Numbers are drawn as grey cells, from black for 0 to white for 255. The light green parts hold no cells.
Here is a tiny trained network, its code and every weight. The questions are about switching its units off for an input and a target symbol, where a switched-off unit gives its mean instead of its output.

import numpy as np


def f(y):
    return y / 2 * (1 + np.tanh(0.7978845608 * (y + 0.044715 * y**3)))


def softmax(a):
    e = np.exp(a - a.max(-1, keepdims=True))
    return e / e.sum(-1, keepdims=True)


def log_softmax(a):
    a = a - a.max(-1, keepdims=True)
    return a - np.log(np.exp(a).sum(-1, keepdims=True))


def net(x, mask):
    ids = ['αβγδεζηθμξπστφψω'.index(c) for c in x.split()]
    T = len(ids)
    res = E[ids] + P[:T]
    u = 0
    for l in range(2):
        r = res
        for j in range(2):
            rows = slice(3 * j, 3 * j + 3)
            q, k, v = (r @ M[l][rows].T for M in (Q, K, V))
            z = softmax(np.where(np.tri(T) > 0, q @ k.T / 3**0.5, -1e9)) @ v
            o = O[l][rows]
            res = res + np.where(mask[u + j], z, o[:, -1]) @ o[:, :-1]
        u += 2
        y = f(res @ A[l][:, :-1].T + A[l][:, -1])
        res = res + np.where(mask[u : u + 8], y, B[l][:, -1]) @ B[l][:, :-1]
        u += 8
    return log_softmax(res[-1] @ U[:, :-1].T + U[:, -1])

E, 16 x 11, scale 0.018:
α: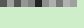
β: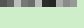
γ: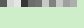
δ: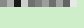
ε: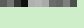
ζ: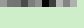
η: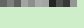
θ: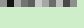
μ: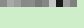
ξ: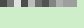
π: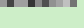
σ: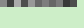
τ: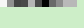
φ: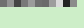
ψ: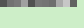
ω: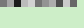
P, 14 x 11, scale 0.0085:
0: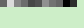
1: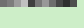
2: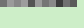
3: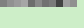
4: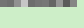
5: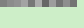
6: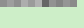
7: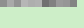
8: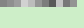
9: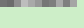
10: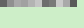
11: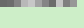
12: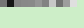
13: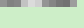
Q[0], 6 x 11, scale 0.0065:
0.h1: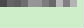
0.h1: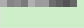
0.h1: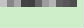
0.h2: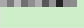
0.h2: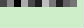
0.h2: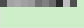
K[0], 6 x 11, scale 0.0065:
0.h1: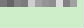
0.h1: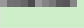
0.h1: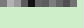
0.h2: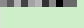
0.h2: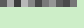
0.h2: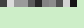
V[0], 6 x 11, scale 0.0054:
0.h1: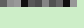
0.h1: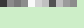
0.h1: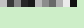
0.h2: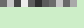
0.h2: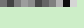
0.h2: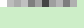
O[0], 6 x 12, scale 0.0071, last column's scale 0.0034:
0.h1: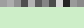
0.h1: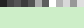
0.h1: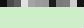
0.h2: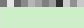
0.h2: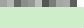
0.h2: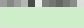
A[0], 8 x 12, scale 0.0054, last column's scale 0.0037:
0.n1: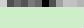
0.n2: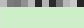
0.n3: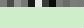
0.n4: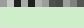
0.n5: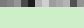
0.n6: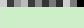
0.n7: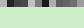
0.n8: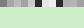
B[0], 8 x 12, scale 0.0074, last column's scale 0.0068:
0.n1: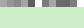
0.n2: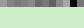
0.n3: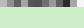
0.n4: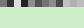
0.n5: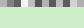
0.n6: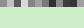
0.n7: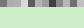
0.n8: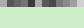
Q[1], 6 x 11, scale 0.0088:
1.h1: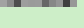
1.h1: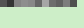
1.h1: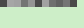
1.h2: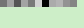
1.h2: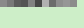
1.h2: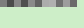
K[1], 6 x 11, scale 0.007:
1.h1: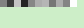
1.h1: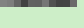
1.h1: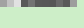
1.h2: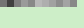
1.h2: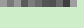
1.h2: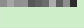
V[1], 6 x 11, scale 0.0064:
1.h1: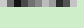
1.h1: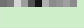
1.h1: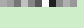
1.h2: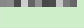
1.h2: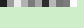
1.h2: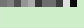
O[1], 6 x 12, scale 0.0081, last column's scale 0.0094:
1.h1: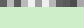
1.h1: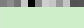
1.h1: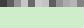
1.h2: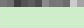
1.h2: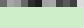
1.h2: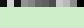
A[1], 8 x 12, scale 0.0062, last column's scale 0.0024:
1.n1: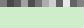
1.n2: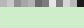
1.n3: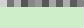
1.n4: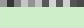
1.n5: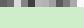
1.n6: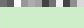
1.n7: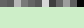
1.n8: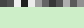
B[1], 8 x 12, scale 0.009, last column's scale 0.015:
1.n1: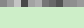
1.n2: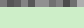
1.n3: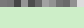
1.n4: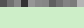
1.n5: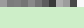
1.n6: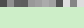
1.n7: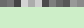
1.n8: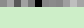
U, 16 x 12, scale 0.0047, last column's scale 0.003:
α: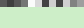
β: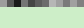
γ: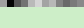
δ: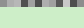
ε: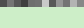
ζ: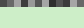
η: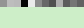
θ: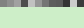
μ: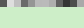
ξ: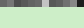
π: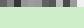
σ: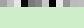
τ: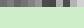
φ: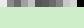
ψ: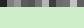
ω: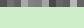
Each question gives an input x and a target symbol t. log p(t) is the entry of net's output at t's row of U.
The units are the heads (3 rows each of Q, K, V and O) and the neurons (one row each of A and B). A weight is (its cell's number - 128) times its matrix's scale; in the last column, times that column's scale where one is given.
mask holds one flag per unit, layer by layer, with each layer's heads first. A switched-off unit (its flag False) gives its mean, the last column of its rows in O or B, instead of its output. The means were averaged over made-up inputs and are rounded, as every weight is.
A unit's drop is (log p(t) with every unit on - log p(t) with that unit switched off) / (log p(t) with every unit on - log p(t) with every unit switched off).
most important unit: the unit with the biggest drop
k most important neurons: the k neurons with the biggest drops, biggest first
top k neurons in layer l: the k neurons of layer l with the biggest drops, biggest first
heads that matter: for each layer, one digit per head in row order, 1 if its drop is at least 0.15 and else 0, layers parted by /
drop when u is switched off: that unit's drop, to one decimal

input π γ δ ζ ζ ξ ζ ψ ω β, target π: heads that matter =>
10 / 01
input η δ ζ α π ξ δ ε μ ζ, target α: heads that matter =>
10 / 01
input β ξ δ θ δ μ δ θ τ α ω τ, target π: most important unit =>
0.n3
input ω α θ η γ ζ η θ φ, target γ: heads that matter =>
11 / 01
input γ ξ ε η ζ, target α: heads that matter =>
00 / 01
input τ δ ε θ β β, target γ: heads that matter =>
11 / 01
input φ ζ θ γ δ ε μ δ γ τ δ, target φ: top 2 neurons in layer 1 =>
1.n8, 1.n4
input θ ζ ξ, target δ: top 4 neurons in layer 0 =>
0.n3, 0.n5, 0.n8, 0.n6
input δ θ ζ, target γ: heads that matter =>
00 / 01
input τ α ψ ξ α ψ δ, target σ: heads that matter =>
01 / 10
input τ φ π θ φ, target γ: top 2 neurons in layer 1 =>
1.n8, 1.n1
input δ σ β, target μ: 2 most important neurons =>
0.n3, 0.n4
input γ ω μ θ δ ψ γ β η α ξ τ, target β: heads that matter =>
10 / 10
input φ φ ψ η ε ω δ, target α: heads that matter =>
11 / 01
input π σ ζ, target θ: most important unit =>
0.h1
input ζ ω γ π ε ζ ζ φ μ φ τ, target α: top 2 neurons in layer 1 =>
1.n6, 1.n5
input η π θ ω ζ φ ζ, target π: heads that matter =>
10 / 01
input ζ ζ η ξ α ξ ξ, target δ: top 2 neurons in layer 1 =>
1.n6, 1.n2
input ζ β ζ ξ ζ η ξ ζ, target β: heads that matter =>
00 / 10
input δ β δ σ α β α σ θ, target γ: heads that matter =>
11 / 01
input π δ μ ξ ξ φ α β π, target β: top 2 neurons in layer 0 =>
0.n6, 0.n5
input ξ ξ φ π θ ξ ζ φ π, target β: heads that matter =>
11 / 11
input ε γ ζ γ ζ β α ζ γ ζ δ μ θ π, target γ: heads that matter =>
01 / 01
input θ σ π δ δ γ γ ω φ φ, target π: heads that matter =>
11 / 01
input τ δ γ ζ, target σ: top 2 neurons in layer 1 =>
1.n5, 1.n4
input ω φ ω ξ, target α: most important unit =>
1.h2
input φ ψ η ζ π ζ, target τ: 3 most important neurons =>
0.n3, 0.n6, 0.n1
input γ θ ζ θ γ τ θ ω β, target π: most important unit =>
0.n3
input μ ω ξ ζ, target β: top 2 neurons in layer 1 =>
1.n3, 1.n1
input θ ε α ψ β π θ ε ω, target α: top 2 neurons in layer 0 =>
0.n3, 0.n8
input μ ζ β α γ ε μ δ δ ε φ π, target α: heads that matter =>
10 / 11
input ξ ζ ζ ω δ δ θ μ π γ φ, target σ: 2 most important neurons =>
0.n5, 0.n3
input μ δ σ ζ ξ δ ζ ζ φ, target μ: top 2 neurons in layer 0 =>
0.n4, 0.n3
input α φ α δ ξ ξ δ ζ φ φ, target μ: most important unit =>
0.n4
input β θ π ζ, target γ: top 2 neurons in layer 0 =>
0.n3, 0.n1
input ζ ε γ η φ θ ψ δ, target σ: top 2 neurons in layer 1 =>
1.n1, 1.n5
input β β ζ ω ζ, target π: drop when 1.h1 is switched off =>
0.1
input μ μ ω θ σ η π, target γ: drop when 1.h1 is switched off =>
0.1
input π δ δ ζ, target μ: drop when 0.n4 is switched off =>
0.3
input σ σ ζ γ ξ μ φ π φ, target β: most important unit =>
0.h1
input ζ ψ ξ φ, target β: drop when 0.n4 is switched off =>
-0.1
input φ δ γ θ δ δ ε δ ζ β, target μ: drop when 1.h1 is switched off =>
0.3
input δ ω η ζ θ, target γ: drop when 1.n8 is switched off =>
0.1
